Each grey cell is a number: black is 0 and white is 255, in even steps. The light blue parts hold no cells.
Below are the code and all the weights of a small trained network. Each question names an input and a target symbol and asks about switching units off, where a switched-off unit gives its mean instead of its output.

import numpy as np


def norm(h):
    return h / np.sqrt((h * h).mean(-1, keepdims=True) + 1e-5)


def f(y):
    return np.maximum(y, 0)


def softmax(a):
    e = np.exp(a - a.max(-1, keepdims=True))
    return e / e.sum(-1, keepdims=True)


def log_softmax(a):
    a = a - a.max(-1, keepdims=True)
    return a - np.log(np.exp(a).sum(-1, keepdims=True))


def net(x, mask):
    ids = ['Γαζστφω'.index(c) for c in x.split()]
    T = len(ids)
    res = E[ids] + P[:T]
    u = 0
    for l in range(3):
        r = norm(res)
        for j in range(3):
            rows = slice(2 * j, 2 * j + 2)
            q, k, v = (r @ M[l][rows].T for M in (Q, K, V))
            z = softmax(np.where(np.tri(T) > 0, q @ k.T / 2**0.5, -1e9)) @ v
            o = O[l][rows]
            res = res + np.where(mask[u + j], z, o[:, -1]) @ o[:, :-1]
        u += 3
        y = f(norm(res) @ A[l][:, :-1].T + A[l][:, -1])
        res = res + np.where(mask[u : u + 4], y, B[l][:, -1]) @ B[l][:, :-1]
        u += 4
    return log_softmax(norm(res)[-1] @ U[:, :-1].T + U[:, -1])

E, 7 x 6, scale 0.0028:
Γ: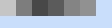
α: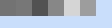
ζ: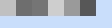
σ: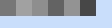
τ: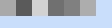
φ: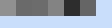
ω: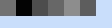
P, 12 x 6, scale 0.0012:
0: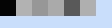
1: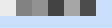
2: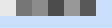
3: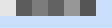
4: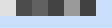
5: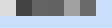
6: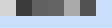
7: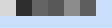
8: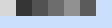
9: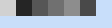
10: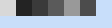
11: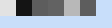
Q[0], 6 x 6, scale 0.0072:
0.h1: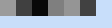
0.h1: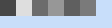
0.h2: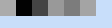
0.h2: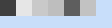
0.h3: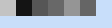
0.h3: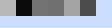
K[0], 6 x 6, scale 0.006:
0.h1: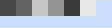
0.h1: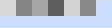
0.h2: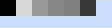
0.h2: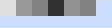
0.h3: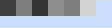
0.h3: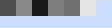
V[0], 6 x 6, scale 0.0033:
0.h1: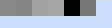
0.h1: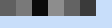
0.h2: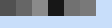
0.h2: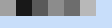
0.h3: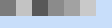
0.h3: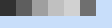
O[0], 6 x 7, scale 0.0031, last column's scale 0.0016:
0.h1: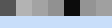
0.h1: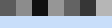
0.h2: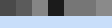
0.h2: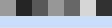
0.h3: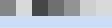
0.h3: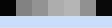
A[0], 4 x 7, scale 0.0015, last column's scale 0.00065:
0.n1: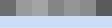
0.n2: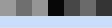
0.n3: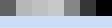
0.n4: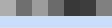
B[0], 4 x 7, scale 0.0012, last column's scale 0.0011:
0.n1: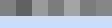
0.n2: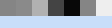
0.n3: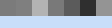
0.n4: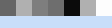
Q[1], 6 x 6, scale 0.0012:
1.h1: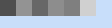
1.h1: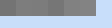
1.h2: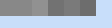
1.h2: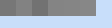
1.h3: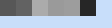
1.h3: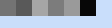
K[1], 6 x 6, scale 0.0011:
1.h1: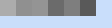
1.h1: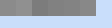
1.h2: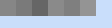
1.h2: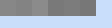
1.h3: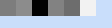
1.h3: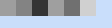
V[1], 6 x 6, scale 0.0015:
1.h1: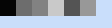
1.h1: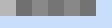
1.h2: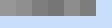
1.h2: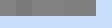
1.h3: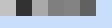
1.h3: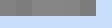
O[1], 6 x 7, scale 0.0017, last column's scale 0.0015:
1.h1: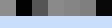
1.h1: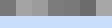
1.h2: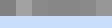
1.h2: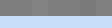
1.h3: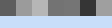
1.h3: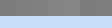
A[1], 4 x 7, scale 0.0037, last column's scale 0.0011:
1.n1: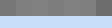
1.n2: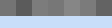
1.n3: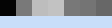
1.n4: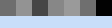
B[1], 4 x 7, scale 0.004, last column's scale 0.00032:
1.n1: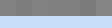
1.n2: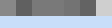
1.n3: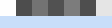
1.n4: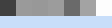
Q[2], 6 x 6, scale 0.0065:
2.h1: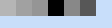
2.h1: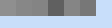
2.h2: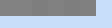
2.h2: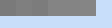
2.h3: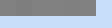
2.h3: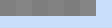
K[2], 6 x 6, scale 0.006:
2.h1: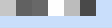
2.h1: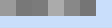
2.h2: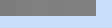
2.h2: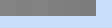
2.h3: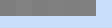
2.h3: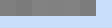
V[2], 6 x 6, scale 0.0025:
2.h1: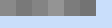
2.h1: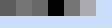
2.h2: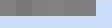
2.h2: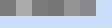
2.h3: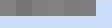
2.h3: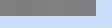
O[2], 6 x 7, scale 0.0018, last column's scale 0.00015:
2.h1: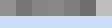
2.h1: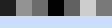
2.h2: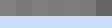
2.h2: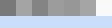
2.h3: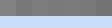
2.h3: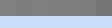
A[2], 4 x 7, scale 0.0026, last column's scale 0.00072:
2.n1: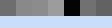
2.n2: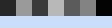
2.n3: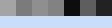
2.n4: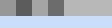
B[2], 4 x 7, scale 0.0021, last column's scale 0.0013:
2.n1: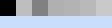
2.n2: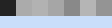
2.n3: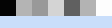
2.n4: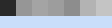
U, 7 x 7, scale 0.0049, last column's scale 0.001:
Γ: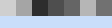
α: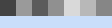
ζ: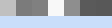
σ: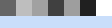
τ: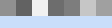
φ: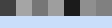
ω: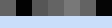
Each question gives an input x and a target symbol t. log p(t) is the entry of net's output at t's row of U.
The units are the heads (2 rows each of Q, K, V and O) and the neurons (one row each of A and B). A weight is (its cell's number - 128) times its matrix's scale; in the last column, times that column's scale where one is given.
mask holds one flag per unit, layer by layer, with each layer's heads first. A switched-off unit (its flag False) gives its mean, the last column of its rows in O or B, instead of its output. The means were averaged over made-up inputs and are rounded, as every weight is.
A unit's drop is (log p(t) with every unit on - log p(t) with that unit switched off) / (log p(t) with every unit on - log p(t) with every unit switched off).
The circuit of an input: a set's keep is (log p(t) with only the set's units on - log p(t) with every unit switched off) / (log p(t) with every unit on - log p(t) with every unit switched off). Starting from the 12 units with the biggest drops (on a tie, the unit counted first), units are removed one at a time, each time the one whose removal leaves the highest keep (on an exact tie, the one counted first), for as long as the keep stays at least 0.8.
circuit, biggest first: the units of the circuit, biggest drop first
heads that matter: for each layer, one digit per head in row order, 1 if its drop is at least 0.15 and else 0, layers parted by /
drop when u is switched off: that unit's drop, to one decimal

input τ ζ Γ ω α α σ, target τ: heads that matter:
110 / 000 / 000
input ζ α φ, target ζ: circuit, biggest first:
[0.h2]
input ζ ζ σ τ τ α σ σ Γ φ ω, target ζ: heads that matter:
010 / 000 / 100
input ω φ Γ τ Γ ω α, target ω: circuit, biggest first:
[0.h2 0.h3]
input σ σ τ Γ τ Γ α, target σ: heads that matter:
010 / 000 / 000
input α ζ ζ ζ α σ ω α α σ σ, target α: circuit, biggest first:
[0.h3 0.h2]
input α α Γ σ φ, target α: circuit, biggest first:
[0.h3 0.h1]
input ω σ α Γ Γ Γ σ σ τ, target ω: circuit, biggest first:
[0.h1 0.h3 0.h2]
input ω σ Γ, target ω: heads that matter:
011 / 000 / 000
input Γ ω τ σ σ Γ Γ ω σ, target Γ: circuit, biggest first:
[0.h3 0.h2]
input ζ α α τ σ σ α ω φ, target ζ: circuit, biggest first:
[0.h2 2.h1]
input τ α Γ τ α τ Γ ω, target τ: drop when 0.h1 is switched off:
0.9
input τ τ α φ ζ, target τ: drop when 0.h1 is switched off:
1.0
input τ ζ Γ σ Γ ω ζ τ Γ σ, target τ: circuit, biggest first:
[0.h1]
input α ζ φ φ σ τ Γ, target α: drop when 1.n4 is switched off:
0.1
